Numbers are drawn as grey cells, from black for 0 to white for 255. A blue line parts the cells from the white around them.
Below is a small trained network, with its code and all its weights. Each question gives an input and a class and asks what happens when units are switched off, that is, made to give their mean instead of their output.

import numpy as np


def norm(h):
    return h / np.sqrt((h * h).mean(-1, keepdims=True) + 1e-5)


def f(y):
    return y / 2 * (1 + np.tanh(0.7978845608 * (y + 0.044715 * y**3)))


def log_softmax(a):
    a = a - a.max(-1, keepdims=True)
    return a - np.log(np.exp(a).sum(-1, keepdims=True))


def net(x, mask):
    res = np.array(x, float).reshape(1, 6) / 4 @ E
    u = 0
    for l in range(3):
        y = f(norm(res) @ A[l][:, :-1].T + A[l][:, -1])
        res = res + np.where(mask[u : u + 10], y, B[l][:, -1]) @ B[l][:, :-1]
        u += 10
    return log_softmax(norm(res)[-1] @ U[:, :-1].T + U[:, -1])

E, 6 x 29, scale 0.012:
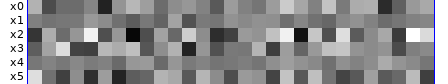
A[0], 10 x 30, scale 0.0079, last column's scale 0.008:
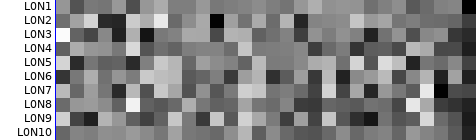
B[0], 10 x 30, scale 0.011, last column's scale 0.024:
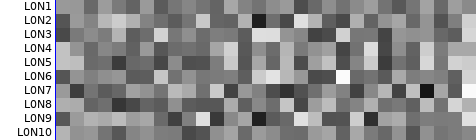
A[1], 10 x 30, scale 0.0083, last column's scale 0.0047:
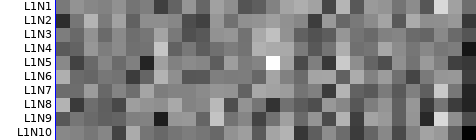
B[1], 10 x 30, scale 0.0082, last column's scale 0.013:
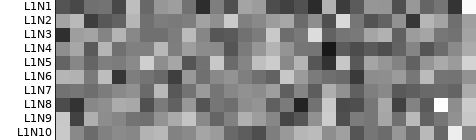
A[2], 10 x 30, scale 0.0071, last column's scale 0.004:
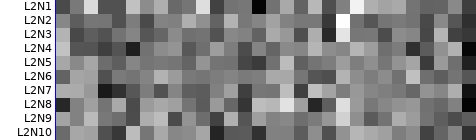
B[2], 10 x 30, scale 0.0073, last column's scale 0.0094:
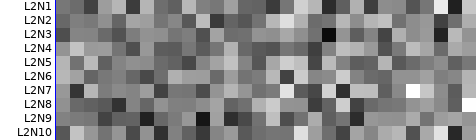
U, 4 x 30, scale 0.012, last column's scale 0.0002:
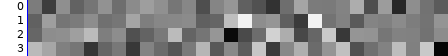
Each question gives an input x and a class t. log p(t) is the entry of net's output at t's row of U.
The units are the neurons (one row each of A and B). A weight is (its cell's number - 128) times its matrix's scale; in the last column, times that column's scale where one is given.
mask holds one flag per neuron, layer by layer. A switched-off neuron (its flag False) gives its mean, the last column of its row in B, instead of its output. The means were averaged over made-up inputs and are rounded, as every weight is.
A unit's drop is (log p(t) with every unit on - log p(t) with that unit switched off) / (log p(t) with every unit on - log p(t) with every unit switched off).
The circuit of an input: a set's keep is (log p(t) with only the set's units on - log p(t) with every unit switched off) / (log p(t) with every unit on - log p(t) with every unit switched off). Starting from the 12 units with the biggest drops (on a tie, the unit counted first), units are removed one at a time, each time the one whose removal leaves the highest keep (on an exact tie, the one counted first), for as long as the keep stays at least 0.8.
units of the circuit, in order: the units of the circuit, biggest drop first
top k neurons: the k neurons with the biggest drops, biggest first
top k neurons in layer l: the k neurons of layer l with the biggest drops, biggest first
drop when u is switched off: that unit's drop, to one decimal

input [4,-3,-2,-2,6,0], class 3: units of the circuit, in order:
L0N5
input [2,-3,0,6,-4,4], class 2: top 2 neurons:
L0N2, L0N6
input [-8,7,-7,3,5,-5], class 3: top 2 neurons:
L0N8, L0N4
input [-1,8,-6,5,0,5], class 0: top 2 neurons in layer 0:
L0N7, L0N9
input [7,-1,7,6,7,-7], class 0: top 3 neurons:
L0N3, L0N9, L0N5
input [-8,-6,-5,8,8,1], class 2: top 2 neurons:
L0N2, L0N5
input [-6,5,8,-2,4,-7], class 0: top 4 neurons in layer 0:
L0N3, L0N6, L0N9, L0N5
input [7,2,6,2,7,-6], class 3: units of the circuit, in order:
L0N3, L0N9
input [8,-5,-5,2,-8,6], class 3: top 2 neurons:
L0N5, L0N6
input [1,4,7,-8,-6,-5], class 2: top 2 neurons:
L0N7, L0N3
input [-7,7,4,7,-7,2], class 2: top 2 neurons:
L0N2, L0N5
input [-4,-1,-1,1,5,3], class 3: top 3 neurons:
L0N8, L0N4, L0N6
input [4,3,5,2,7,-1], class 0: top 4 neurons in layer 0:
L0N9, L0N3, L0N5, L0N6
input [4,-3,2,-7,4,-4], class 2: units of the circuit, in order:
L0N9
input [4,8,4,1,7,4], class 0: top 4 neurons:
L0N9, L0N6, L0N3, L0N5
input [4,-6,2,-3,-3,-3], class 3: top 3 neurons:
L0N3, L0N2, L0N7
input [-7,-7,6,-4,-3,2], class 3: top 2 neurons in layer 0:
L0N7, L0N4
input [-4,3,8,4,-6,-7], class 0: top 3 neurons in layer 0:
L0N3, L0N9, L0N6
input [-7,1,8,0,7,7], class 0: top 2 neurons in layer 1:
L1N1, L1N9
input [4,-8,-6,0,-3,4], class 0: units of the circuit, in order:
L0N7
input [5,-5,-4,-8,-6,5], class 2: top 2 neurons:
L0N9, L0N6
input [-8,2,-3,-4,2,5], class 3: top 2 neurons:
L0N4, L0N8
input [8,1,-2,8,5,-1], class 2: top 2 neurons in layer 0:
L0N2, L0N8
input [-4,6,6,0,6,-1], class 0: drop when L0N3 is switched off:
0.6
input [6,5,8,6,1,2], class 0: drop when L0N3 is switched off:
0.5
